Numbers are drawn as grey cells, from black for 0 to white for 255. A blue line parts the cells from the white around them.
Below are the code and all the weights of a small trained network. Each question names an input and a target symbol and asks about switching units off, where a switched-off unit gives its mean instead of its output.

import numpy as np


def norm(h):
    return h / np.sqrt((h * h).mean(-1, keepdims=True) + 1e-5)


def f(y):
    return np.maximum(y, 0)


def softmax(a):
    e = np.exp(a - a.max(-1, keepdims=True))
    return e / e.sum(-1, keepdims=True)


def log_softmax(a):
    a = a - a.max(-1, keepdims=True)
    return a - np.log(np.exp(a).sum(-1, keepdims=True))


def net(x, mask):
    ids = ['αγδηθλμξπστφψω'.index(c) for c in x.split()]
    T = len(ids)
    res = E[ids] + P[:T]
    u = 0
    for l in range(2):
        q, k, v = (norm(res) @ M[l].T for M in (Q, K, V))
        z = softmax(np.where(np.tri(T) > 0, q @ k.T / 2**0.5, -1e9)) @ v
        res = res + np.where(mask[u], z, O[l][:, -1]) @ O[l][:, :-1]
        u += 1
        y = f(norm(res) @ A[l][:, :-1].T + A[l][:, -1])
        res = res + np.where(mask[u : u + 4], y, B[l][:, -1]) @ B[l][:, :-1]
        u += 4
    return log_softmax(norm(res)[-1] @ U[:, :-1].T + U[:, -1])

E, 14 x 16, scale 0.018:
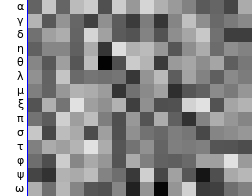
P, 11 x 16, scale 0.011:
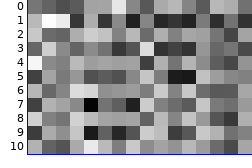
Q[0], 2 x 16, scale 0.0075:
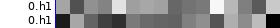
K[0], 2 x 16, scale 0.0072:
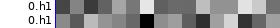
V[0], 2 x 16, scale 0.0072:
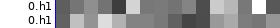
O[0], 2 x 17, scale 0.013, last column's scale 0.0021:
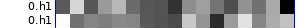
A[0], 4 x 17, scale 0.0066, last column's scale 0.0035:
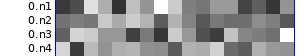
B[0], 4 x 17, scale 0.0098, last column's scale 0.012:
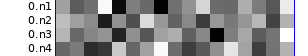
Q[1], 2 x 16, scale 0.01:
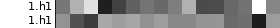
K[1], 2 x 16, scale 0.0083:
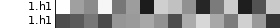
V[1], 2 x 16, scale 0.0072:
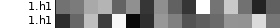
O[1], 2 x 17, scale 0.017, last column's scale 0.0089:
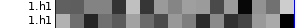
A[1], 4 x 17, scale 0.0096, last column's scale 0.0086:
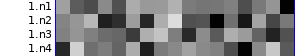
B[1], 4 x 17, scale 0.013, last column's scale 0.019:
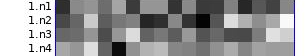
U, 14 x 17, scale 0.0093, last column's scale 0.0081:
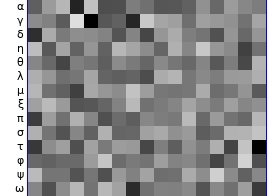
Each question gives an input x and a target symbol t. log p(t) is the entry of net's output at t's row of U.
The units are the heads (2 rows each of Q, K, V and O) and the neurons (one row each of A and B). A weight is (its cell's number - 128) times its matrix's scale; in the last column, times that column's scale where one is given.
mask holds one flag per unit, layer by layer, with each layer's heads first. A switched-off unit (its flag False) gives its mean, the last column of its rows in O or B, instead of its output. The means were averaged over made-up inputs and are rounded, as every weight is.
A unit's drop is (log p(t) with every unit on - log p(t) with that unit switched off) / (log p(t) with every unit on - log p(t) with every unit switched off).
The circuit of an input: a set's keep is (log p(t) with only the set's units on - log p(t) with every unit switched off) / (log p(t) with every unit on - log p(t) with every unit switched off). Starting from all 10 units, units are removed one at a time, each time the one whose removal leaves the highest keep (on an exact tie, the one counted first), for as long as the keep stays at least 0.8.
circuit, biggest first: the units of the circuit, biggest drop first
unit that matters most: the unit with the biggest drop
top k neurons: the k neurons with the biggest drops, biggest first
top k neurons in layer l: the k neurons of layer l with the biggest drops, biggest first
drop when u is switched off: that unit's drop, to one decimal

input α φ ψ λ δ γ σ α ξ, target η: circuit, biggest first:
[1.h1, 1.n2]
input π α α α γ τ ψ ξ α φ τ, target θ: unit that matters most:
1.h1
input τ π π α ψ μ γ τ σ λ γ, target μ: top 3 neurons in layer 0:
[0.n4, 0.n3, 0.n1]
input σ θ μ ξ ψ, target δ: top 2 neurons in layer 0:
[0.n3, 0.n1]
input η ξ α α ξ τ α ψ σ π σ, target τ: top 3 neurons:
[0.n4, 1.n3, 0.n3]
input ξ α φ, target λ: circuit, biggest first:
[0.h1, 1.n2]
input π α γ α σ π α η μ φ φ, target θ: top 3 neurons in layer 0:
[0.n4, 0.n3, 0.n1]
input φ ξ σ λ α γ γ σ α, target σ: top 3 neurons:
[0.n1, 1.n2, 0.n3]
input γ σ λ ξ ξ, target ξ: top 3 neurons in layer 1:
[1.n4, 1.n2, 1.n3]
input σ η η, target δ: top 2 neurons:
[0.n1, 1.n2]
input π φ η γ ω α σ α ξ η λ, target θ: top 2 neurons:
[0.n4, 0.n3]
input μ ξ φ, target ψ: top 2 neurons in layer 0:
[0.n1, 0.n3]
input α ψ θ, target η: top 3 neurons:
[0.n1, 1.n2, 0.n3]
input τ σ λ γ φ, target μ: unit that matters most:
0.n4
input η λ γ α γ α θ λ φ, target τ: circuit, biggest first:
[0.n4, 1.h1, 1.n3, 1.n2]
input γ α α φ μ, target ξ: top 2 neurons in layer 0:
[0.n3, 0.n1]
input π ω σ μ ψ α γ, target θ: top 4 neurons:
[0.n4, 0.n3, 1.n2, 1.n1]
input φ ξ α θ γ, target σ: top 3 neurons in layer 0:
[0.n3, 0.n1, 0.n2]
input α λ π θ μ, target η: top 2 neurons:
[0.n1, 1.n2]
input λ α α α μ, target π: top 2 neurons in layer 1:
[1.n3, 1.n2]
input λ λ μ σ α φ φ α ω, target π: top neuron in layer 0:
[0.n3]
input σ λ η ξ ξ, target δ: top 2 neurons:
[1.n2, 0.n1]
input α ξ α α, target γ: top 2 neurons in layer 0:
[0.n1, 0.n4]
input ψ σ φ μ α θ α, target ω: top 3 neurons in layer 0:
[0.n1, 0.n2, 0.n3]
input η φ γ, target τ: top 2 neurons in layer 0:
[0.n4, 0.n3]
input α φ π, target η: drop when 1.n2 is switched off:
0.2
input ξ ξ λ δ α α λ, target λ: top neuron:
[1.n2]
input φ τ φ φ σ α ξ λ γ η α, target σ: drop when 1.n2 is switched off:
0.2
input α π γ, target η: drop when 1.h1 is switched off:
0.4
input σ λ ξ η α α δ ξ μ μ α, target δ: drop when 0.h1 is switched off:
0.8
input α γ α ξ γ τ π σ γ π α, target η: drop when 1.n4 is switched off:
0.0
